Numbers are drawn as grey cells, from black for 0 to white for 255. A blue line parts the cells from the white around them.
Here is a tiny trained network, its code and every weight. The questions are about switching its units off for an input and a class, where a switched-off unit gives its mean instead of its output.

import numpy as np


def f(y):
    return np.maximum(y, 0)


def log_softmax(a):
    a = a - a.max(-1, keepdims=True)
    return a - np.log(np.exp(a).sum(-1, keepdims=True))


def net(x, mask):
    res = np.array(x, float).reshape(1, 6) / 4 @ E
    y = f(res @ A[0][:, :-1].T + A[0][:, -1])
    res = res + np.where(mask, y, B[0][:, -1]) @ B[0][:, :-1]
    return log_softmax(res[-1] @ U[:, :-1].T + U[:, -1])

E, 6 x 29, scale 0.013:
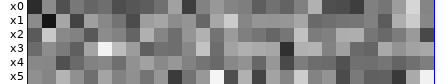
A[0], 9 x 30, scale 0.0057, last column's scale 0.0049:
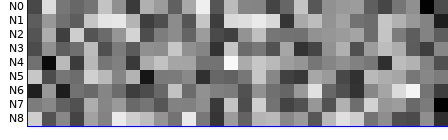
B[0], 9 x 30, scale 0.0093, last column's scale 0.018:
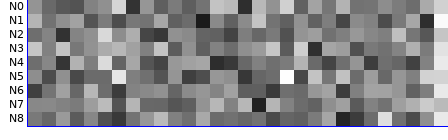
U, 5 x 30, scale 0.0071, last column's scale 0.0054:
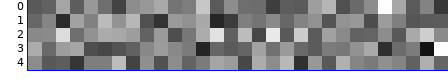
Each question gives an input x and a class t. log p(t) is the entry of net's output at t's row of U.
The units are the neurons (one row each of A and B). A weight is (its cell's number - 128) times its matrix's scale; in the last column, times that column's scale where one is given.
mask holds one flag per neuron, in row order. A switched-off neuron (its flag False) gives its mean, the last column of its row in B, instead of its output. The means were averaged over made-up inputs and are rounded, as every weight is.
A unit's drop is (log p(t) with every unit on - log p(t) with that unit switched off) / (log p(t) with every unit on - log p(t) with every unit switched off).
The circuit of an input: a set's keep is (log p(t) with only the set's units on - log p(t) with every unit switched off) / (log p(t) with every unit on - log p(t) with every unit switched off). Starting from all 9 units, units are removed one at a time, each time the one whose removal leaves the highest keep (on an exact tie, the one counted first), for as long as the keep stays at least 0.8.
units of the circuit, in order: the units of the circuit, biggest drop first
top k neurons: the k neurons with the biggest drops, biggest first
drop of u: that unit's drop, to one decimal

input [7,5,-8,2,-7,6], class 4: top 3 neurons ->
N5; N8; N3
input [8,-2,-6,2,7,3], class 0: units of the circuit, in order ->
N6
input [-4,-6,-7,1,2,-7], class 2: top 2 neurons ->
N3; N7
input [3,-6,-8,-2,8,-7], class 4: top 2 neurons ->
N5; N4
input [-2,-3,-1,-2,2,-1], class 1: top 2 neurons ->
N1; N6
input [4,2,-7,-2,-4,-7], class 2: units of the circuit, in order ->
N3; N7
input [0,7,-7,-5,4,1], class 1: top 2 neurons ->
N4; N0
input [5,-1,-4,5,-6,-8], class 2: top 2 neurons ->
N7; N3
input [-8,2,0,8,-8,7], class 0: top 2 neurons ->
N8; N3
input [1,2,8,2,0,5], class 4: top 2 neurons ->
N0; N3
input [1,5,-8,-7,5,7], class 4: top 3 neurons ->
N1; N3; N7
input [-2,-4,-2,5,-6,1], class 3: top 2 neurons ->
N1; N4
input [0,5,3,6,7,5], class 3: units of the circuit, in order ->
N1; N3
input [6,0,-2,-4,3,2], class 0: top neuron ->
N1
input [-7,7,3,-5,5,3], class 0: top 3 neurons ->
N8; N2; N1
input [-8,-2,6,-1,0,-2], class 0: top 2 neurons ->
N8; N5
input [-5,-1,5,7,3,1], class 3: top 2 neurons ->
N1; N6
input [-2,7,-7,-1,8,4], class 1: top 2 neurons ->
N4; N0
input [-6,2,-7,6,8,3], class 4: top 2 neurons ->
N5; N6
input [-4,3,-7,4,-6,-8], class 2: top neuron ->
N7
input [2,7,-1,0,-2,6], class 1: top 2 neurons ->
N4; N3
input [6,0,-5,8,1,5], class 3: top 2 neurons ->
N1; N8
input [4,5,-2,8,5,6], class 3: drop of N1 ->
0.6
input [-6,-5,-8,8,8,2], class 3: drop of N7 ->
0.0
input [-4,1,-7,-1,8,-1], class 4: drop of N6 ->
0.1
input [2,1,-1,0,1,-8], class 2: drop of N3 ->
0.3
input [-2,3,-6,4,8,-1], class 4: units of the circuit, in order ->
N5
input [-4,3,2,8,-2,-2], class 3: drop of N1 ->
2.2
